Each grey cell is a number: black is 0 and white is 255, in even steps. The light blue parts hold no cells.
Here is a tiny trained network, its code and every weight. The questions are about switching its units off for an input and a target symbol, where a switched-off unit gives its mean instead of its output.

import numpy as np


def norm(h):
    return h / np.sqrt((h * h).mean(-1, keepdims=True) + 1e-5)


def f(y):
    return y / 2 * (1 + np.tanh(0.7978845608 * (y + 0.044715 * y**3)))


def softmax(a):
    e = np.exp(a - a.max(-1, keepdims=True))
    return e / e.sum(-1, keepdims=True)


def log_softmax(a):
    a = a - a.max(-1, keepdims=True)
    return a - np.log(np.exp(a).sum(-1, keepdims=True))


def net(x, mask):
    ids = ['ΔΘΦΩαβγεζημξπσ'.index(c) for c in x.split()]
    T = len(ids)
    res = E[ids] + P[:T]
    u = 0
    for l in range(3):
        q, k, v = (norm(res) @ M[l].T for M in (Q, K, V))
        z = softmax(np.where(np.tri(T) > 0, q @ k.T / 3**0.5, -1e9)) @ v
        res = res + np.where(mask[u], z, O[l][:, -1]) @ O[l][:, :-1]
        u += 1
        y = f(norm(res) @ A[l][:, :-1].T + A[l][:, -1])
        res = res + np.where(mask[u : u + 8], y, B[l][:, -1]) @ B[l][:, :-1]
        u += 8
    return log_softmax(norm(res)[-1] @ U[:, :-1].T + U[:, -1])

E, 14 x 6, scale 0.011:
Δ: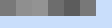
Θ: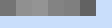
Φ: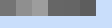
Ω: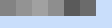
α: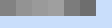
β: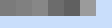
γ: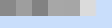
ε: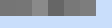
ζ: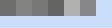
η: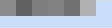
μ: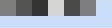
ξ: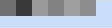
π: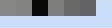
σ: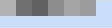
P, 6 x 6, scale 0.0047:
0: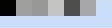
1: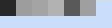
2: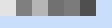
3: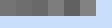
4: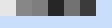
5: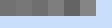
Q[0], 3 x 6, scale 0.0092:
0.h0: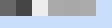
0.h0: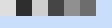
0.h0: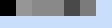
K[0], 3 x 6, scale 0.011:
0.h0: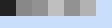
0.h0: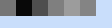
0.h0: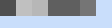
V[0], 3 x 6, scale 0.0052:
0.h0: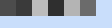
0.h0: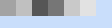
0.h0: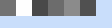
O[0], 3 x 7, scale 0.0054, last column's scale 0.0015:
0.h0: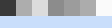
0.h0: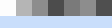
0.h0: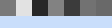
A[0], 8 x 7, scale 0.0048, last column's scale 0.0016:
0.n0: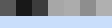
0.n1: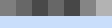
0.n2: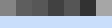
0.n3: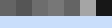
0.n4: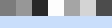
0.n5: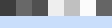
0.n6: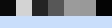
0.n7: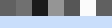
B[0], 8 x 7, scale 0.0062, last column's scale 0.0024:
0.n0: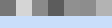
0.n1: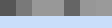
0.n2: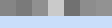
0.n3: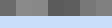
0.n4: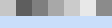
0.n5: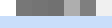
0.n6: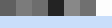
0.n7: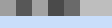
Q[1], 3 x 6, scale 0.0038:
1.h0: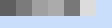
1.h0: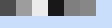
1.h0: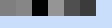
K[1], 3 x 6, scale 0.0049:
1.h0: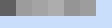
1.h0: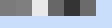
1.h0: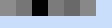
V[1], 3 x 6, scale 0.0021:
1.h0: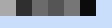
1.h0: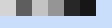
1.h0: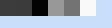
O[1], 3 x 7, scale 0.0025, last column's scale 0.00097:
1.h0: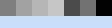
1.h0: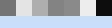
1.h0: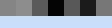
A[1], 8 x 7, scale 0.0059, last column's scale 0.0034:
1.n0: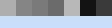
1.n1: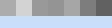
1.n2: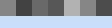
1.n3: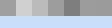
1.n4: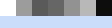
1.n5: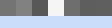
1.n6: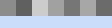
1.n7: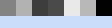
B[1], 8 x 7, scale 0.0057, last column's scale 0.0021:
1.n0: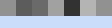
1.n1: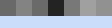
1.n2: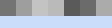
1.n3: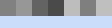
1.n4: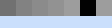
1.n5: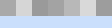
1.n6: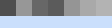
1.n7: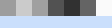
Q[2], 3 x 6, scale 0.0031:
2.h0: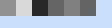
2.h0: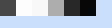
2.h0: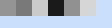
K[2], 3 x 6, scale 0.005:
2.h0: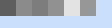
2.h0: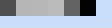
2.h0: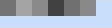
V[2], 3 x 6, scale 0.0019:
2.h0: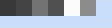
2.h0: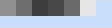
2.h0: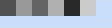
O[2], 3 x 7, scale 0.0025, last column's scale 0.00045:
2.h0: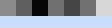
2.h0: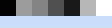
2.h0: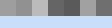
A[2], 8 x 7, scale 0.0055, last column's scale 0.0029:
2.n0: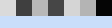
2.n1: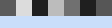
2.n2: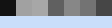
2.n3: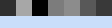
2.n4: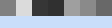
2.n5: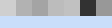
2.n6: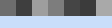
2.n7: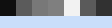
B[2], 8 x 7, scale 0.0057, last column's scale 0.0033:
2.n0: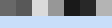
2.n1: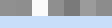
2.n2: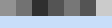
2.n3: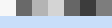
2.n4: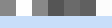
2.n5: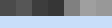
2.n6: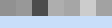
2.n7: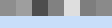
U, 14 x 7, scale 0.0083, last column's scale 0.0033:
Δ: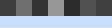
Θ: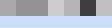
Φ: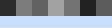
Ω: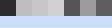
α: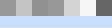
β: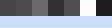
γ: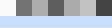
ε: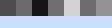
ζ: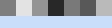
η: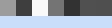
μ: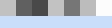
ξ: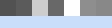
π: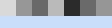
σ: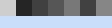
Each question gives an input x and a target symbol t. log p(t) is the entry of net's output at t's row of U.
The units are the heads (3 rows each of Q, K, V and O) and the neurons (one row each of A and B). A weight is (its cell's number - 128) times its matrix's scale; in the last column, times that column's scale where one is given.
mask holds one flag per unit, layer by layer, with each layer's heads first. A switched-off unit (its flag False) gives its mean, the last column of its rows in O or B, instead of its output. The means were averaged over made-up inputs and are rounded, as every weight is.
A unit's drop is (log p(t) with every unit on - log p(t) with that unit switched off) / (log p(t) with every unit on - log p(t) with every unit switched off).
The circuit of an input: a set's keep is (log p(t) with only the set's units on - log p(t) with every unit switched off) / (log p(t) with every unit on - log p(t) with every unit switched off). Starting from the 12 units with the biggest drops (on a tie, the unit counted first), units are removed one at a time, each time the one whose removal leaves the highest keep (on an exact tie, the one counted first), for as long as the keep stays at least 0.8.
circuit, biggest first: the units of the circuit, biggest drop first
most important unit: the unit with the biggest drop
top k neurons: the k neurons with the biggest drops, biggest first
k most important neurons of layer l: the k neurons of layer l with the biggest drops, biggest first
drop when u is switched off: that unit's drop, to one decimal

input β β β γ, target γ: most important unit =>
0.n4
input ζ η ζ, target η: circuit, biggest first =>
(2.n0; 1.n0)
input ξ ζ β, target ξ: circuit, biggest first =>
(0.h0; 1.n7)
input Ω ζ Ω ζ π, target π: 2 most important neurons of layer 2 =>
(2.n1; 2.n3)
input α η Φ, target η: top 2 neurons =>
(2.n0; 1.n4)
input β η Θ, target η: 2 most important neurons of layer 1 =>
(1.n0; 1.n4)
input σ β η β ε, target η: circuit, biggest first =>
(0.h0; 2.n0)
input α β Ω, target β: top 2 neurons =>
(2.n5; 2.n4)
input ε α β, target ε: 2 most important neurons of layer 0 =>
(0.n5; 0.n7)
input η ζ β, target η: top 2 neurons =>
(2.n0; 0.n0)
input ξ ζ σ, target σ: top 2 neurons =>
(2.n5; 1.n4)
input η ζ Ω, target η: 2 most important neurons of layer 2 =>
(2.n0; 2.n4)
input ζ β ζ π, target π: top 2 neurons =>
(2.n3; 0.n2)
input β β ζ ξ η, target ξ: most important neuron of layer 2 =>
(2.n7)
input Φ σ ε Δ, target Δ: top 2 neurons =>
(2.n2; 0.n4)
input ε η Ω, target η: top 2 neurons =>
(2.n0; 1.n4)
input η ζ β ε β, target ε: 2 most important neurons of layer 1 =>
(1.n7; 1.n0)
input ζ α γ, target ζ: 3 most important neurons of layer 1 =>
(1.n4; 1.n1; 1.n3)
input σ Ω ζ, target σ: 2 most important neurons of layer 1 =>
(1.n4; 1.n0)
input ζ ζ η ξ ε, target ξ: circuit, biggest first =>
(0.h0)
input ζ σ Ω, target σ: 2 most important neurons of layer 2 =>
(2.n5; 2.n4)
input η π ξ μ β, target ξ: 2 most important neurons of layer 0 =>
(0.n5; 0.n7)
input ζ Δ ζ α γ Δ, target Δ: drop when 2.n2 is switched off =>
0.2
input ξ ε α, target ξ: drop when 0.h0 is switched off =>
0.9
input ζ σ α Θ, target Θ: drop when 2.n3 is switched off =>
0.5
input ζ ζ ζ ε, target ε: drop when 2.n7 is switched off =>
0.1
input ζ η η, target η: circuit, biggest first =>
(2.n0)
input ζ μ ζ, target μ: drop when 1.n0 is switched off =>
0.6
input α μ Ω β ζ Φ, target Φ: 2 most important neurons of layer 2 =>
(2.n2; 2.n4)
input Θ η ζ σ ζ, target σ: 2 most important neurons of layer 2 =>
(2.n5; 2.n4)
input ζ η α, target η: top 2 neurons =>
(2.n0; 1.n0)
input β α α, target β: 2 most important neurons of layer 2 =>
(2.n5; 2.n4)
